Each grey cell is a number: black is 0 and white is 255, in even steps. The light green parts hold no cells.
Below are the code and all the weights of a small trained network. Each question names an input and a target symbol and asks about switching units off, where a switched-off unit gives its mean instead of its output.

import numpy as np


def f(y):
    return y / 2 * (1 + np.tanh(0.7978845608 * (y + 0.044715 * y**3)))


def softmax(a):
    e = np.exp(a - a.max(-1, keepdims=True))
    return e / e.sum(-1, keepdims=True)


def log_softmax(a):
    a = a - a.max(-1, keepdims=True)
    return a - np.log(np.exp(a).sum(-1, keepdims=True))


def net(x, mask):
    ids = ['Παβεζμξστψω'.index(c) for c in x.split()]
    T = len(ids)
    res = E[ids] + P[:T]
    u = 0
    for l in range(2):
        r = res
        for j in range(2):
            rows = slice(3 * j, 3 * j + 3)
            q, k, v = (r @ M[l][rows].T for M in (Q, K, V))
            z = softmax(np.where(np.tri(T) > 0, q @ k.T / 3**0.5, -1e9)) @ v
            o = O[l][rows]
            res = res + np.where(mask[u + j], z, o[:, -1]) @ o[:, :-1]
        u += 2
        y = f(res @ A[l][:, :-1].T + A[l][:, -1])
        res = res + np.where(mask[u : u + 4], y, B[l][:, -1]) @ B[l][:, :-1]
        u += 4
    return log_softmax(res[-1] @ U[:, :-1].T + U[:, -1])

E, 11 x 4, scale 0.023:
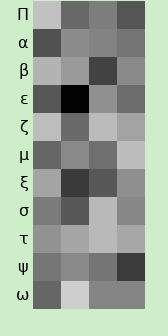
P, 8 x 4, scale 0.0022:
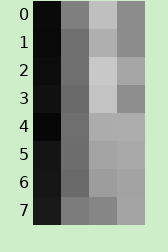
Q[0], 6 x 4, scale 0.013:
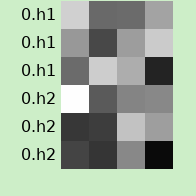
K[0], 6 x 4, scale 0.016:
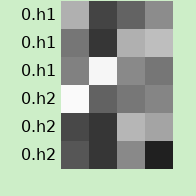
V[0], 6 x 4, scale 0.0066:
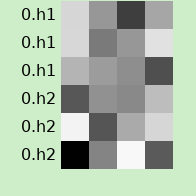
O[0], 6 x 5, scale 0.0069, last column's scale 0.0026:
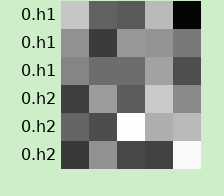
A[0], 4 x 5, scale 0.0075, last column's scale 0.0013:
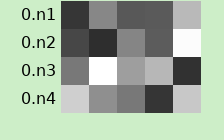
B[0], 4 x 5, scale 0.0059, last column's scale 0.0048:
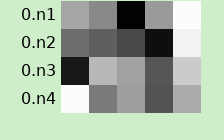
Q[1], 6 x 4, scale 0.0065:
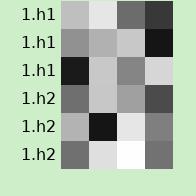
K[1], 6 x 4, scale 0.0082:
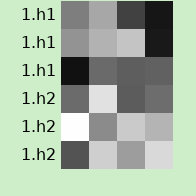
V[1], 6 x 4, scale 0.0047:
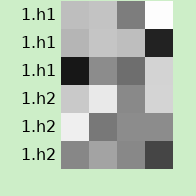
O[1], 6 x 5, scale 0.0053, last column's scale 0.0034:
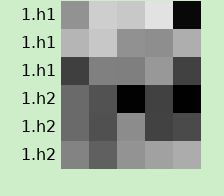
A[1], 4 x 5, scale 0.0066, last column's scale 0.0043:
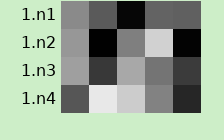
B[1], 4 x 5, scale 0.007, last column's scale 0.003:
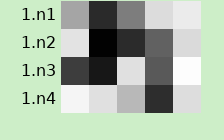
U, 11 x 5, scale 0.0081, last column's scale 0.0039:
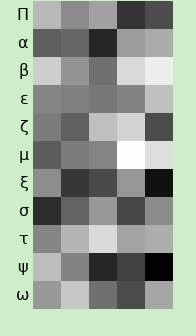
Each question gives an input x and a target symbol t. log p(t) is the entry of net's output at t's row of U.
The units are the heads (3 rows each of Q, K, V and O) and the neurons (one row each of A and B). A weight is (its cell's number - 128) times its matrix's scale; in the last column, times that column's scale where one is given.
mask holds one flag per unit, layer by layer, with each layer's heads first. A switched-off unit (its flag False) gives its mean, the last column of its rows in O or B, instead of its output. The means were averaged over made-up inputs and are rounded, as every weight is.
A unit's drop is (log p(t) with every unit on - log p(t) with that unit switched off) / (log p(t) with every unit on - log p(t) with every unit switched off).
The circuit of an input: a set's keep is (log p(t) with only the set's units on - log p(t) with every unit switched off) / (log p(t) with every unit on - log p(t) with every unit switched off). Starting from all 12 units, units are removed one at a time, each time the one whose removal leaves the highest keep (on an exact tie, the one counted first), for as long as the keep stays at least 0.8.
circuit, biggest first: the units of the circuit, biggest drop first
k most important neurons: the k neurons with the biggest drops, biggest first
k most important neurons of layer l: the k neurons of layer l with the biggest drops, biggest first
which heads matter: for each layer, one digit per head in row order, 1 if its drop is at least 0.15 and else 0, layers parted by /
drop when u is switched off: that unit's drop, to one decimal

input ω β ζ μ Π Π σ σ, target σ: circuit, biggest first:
1.h2, 0.h2, 0.h1, 0.n2
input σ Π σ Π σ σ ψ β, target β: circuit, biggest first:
0.h2
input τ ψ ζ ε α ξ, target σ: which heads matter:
11 / 01
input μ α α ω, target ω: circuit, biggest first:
1.n4, 0.n3, 0.h2
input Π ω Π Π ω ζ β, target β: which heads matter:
11 / 10
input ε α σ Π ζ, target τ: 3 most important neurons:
0.n1, 1.n4, 1.n2
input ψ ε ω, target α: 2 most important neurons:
0.n3, 0.n2
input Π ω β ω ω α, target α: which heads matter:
01 / 00
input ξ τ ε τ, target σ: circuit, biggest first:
1.h1, 0.n2, 0.h2, 0.n3
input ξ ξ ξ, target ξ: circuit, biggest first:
1.n2, 0.h1, 0.h2, 1.n3
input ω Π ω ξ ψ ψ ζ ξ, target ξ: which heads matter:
11 / 01
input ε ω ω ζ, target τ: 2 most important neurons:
0.n1, 1.n4
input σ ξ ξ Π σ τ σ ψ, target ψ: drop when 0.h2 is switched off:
0.6
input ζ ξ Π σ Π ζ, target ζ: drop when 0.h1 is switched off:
0.2
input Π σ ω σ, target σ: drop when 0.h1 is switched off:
0.1
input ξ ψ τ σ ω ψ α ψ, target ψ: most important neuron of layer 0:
0.n4
